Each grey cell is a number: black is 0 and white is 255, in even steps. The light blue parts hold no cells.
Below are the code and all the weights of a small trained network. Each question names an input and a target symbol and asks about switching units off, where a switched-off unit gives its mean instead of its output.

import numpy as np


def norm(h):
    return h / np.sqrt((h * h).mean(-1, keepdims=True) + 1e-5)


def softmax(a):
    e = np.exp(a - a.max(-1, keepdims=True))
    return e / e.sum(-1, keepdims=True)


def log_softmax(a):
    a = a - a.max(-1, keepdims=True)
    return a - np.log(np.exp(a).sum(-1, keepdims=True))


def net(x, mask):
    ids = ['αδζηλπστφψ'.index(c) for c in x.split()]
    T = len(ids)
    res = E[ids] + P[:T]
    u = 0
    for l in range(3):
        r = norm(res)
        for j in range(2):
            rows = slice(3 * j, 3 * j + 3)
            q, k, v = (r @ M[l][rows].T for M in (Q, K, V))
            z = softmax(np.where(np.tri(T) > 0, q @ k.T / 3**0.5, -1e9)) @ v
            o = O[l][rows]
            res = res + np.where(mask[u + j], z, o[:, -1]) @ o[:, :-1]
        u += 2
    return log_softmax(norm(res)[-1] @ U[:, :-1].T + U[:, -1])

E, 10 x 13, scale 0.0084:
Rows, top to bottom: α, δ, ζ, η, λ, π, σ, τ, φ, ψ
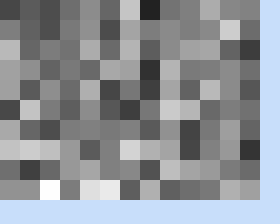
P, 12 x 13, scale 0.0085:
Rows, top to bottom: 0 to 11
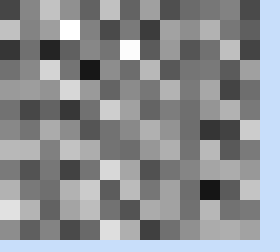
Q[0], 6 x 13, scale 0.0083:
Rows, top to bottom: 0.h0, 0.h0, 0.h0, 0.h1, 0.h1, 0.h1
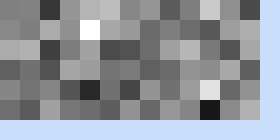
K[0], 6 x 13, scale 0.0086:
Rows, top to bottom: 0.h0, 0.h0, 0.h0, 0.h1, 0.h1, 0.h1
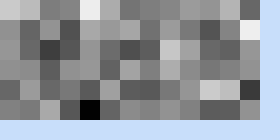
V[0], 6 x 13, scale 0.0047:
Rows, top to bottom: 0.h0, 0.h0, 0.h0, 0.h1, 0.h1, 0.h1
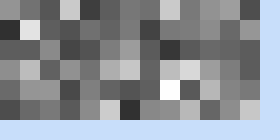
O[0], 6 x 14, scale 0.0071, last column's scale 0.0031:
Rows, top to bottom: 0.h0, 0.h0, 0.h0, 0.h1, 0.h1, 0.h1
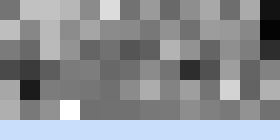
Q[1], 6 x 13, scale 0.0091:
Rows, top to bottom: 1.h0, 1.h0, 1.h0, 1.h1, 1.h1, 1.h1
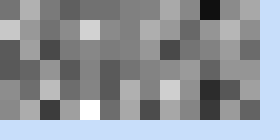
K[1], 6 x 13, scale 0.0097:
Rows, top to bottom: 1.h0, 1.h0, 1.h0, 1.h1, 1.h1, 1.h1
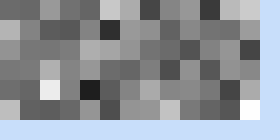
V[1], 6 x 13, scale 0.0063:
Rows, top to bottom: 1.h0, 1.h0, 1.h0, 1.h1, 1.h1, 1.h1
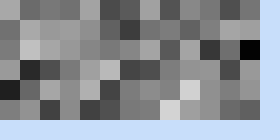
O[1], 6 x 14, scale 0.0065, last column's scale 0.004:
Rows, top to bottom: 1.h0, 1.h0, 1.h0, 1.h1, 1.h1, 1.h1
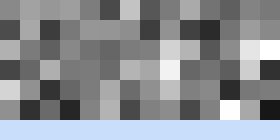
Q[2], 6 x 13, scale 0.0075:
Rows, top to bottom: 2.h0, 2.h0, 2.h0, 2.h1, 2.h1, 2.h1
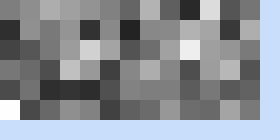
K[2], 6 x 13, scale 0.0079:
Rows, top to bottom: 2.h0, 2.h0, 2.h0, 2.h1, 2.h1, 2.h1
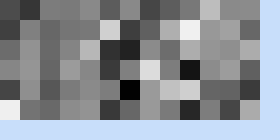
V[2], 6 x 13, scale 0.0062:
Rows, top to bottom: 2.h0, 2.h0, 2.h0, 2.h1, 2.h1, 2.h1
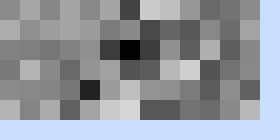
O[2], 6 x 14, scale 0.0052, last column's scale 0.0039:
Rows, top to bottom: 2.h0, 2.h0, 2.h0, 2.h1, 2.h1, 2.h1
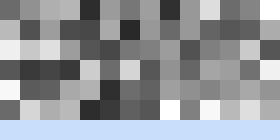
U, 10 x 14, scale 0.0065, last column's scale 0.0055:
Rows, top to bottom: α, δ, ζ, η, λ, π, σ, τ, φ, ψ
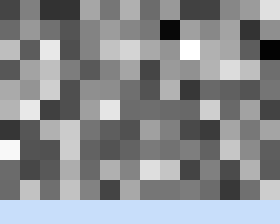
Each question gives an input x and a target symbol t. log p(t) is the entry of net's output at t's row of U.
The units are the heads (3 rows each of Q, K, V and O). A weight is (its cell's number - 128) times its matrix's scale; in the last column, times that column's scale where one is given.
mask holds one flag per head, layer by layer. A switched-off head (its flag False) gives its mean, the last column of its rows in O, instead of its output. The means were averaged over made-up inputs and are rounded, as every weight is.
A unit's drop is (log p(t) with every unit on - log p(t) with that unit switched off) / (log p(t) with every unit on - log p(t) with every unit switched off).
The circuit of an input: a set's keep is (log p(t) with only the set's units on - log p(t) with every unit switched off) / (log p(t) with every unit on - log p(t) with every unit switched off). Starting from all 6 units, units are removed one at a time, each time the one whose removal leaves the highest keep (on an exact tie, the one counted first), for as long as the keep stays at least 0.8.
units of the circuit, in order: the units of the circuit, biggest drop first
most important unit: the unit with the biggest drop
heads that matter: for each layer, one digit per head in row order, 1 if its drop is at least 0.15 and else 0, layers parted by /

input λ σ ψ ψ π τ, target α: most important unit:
2.h0
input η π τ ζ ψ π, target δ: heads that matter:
11 / 00 / 11
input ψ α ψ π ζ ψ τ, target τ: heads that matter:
00 / 01 / 01
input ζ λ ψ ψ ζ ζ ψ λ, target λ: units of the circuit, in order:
2.h0, 1.h0, 2.h1, 1.h1
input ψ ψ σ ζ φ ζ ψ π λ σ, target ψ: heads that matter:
10 / 00 / 00
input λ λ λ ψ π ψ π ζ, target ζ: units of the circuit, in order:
0.h0, 1.h0, 0.h1
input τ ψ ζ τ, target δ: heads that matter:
01 / 01 / 10
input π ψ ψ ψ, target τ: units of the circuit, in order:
0.h1, 1.h1, 0.h0
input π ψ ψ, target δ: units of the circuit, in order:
0.h0, 1.h0, 1.h1, 2.h0
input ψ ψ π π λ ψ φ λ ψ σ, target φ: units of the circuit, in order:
1.h1, 0.h0, 1.h0
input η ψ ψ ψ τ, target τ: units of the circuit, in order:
1.h1, 1.h0
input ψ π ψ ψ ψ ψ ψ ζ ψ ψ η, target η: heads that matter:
00 / 01 / 01
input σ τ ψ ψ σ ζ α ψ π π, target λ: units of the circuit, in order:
0.h0, 1.h0, 1.h1
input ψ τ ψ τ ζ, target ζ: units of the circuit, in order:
1.h0, 0.h0, 1.h1
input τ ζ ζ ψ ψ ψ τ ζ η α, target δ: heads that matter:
00 / 01 / 00
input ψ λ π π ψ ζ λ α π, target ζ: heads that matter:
11 / 00 / 10
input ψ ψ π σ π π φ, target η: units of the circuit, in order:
0.h1, 1.h1
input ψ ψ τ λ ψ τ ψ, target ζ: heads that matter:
11 / 10 / 00
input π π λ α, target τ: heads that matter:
11 / 01 / 00
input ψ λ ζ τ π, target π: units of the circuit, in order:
0.h0
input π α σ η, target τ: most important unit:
0.h1
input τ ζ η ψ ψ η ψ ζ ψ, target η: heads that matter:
01 / 01 / 01
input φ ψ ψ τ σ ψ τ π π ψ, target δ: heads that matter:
00 / 01 / 00
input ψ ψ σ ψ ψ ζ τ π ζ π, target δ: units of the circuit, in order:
1.h1, 1.h0
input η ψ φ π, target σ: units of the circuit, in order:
0.h1, 0.h0, 2.h1, 1.h1
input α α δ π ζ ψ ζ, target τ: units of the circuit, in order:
0.h1, 1.h1
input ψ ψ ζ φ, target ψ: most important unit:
1.h1
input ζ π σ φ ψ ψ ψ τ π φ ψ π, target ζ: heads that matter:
11 / 11 / 11
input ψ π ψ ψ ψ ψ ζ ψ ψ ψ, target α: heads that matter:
11 / 00 / 00
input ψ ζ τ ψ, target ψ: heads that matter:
00 / 01 / 00
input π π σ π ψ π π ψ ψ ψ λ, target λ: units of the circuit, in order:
2.h0, 1.h1, 2.h1
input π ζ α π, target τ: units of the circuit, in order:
0.h1, 1.h1
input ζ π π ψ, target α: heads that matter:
11 / 00 / 01
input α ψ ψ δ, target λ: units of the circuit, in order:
0.h0, 0.h1, 2.h0, 1.h0
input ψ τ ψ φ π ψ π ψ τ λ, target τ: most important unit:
0.h1
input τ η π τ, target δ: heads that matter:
01 / 01 / 00
